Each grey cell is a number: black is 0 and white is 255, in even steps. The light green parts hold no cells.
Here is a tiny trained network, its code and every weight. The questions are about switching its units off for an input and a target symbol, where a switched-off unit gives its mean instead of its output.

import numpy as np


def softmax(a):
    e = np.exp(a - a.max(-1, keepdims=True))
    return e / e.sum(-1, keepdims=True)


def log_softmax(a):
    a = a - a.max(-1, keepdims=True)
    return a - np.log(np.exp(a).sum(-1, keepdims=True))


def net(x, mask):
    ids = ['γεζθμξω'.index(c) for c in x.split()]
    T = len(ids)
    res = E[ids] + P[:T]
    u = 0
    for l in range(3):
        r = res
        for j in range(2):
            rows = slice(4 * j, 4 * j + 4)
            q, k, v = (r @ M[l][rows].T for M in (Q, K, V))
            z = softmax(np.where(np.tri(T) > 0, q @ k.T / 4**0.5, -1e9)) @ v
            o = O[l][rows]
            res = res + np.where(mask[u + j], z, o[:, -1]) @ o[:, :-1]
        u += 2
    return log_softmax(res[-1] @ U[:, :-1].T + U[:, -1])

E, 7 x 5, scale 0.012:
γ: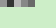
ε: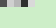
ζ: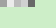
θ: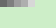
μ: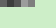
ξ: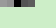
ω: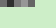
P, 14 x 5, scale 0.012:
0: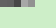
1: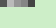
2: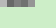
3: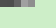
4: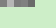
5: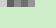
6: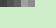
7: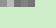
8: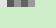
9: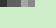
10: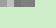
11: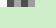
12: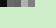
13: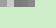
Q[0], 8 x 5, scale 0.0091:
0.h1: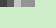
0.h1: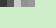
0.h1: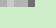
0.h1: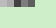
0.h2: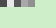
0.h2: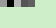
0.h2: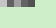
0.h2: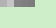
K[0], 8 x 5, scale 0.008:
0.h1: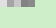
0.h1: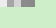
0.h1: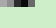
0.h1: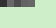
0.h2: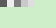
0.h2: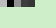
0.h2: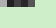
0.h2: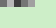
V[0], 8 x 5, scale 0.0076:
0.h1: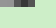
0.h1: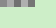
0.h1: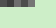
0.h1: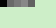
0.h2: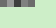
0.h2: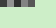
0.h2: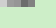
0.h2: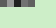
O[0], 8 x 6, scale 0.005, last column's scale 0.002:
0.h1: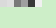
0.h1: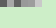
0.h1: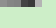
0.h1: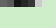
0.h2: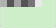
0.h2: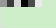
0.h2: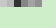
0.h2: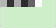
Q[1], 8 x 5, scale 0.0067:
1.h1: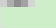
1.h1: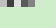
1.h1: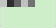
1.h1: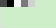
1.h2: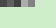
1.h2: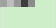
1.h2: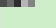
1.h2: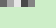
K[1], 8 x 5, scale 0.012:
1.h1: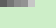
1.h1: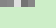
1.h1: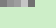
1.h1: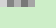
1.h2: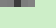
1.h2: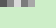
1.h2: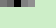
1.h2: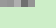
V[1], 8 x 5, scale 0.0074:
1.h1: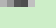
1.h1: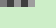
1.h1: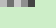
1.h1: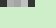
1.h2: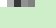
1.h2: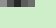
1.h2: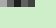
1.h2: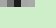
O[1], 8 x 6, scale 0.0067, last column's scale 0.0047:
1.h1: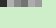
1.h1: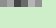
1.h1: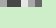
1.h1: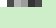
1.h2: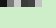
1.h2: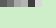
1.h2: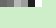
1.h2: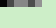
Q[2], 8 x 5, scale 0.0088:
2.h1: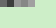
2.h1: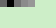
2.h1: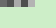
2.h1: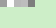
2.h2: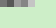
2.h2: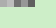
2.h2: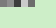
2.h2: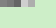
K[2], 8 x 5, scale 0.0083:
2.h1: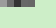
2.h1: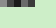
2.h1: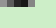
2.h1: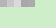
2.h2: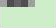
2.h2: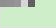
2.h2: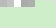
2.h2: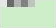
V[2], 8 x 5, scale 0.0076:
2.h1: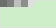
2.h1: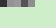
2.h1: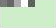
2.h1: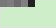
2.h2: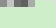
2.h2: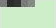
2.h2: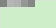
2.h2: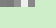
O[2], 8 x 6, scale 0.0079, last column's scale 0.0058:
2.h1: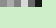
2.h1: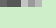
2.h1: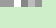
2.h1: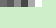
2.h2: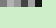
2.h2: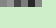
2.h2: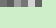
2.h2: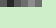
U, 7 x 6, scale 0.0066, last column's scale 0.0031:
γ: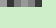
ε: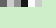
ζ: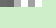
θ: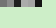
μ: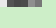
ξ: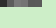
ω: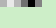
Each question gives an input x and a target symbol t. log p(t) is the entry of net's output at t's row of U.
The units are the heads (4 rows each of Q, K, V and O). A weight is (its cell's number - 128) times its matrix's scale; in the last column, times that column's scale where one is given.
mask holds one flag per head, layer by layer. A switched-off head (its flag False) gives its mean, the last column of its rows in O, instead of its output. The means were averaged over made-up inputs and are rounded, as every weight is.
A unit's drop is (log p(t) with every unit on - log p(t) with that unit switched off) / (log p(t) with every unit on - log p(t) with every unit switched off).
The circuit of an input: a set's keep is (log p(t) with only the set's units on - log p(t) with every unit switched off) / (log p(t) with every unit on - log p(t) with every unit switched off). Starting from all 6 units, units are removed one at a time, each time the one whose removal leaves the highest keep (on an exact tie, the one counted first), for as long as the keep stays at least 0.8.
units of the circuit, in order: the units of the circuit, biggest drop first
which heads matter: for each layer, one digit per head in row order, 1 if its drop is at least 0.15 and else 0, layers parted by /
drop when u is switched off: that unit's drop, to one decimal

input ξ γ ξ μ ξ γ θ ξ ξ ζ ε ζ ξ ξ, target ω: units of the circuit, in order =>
[1.h1, 0.h1, 2.h1]
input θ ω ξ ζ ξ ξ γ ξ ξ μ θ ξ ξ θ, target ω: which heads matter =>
10 / 11 / 11
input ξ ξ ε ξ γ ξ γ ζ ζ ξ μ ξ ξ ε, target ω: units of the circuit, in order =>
[2.h2]
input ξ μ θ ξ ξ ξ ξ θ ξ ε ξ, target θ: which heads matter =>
11 / 11 / 10
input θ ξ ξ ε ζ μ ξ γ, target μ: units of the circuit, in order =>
[1.h2, 0.h2]
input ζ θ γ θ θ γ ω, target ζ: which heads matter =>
01 / 00 / 10
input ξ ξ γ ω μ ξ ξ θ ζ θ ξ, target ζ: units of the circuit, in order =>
[2.h1, 0.h1, 1.h2]
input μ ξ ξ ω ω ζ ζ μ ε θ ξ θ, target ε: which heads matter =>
00 / 11 / 00
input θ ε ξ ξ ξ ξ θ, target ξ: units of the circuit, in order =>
[1.h2, 2.h1]
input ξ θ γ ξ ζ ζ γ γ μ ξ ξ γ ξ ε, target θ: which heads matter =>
00 / 01 / 10
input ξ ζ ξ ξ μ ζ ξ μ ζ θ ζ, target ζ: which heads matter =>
11 / 00 / 11
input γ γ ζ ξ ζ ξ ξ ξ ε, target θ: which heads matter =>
00 / 11 / 10
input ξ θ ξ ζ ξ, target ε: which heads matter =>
11 / 01 / 11
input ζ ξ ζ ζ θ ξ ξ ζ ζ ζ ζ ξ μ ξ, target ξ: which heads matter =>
11 / 11 / 01
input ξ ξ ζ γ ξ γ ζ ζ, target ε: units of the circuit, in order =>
[2.h2]
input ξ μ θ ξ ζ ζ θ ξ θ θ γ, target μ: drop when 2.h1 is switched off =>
0.2
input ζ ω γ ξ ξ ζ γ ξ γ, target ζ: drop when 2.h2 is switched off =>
0.1
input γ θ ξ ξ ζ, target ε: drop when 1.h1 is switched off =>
-0.1
